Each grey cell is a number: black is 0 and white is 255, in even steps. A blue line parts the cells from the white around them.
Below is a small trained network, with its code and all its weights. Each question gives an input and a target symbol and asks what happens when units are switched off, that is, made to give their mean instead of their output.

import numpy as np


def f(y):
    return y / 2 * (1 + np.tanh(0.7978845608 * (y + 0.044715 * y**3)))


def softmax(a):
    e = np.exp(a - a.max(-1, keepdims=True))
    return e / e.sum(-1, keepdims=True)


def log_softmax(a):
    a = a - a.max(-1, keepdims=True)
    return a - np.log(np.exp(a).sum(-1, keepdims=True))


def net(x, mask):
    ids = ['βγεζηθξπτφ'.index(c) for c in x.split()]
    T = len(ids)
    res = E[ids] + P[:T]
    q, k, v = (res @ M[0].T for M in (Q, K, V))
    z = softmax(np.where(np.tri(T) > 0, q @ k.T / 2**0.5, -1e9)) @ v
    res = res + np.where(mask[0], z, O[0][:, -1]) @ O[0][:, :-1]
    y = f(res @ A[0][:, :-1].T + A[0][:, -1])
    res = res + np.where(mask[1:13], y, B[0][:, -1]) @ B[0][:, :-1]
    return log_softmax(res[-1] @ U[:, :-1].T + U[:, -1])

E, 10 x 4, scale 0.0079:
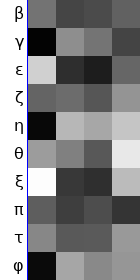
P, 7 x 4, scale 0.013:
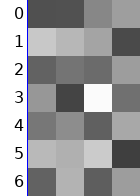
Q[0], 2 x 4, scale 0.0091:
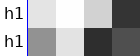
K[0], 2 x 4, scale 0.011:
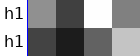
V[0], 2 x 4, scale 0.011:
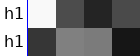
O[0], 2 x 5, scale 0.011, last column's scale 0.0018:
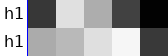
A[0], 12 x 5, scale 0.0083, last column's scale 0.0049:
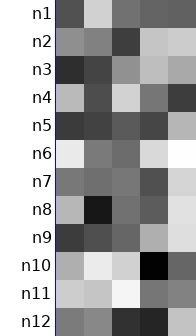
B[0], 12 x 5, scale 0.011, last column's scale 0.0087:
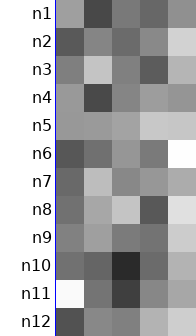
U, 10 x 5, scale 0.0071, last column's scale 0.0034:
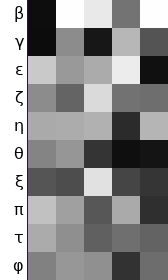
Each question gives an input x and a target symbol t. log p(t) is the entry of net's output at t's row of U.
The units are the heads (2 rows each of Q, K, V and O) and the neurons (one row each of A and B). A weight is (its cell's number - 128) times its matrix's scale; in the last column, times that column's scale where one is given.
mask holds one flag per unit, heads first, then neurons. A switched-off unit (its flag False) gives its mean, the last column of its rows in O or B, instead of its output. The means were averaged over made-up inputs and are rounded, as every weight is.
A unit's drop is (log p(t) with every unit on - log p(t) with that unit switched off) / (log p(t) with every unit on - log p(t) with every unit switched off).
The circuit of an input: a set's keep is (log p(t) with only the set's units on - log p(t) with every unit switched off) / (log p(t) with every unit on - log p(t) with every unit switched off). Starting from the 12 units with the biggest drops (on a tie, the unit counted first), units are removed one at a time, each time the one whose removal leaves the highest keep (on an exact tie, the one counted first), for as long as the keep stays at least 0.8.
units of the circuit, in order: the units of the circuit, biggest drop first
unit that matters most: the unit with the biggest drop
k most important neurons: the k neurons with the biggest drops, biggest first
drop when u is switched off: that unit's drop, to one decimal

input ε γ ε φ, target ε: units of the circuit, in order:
(h1; n11)
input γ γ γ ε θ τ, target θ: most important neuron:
(n10)
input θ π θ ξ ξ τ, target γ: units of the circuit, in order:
(h1; n10; n12)
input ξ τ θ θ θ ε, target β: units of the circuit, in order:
(h1; n8; n12; n7)
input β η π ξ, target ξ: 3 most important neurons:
(n6; n8; n5)
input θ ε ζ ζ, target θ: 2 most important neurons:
(n10; n11)
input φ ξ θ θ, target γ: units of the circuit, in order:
(h1; n10; n8)
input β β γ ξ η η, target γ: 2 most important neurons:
(n10; n12)
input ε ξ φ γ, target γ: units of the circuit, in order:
(h1; n10; n8)
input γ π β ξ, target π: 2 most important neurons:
(n11; n10)
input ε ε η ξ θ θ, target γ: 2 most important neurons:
(n10; n12)
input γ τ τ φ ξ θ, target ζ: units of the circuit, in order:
(h1; n6; n8; n4)
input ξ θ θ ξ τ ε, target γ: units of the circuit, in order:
(h1; n10; n12)
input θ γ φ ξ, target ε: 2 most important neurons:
(n11; n4)
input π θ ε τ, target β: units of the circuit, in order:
(h1; n7)
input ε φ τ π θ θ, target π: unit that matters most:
n11
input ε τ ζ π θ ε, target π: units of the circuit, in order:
(h1; n11)
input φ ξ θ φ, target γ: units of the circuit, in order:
(h1; n10; n8)
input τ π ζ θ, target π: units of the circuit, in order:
(h1; n11; n10)
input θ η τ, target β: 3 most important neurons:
(n8; n11; n10)
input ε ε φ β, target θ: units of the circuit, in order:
(h1; n10; n11)
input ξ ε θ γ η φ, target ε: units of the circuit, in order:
(h1)
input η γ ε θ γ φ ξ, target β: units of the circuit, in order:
(n11; n10)
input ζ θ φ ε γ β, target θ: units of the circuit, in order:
(h1; n10)
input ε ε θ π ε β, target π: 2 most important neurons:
(n11; n8)
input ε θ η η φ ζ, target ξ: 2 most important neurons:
(n6; n8)
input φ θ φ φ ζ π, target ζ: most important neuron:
(n4)
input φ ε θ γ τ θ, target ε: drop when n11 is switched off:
0.2
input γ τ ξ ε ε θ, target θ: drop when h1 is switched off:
0.6
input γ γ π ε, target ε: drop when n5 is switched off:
-0.1
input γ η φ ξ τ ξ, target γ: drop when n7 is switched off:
0.1
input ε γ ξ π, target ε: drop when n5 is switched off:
-0.1
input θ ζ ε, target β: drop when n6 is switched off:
-0.1
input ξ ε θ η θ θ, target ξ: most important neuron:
(n6)
